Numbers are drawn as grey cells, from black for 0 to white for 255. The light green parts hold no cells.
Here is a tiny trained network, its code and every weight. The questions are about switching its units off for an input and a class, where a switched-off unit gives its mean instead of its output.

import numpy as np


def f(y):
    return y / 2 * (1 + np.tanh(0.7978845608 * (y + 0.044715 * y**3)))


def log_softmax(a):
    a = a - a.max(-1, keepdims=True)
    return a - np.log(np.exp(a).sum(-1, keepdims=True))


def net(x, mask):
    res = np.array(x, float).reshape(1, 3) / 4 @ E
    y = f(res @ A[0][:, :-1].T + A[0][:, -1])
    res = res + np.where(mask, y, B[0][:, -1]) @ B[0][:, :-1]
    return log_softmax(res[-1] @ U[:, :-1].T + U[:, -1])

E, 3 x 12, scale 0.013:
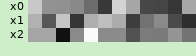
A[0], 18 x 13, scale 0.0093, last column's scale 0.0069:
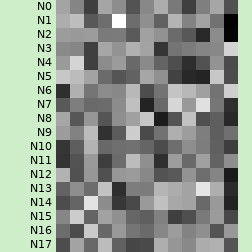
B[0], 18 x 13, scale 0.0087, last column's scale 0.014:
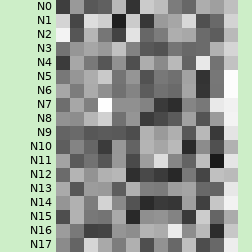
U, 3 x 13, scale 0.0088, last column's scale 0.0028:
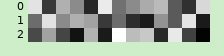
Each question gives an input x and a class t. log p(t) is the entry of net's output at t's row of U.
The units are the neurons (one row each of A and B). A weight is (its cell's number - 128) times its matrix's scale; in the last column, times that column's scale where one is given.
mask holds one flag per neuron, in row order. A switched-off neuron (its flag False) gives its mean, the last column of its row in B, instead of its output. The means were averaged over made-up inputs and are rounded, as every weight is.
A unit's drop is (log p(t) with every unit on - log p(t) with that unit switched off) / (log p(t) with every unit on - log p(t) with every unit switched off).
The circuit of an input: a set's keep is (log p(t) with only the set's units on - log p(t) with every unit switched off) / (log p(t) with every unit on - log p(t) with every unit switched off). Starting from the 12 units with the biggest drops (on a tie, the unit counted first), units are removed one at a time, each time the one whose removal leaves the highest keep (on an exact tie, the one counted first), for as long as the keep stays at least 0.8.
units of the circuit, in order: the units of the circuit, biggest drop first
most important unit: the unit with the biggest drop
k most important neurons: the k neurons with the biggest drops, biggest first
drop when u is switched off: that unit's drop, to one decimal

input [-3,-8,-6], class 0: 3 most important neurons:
N13, N17, N12
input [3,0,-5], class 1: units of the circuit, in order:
N14
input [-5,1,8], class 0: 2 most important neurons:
N1, N14
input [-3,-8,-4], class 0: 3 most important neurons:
N13, N17, N12
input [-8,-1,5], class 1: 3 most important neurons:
N7, N3, N2
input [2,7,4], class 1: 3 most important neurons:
N12, N13, N3
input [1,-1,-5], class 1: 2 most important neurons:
N14, N1
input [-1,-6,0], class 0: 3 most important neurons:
N13, N17, N14
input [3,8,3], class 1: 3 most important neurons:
N12, N13, N8
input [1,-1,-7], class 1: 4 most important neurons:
N14, N1, N11, N2
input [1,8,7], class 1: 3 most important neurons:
N12, N3, N2
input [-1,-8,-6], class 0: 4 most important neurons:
N13, N17, N12, N7
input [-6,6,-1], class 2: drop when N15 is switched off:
0.0
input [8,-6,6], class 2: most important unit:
N4
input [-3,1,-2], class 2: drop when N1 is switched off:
0.1
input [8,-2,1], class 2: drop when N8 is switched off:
0.1
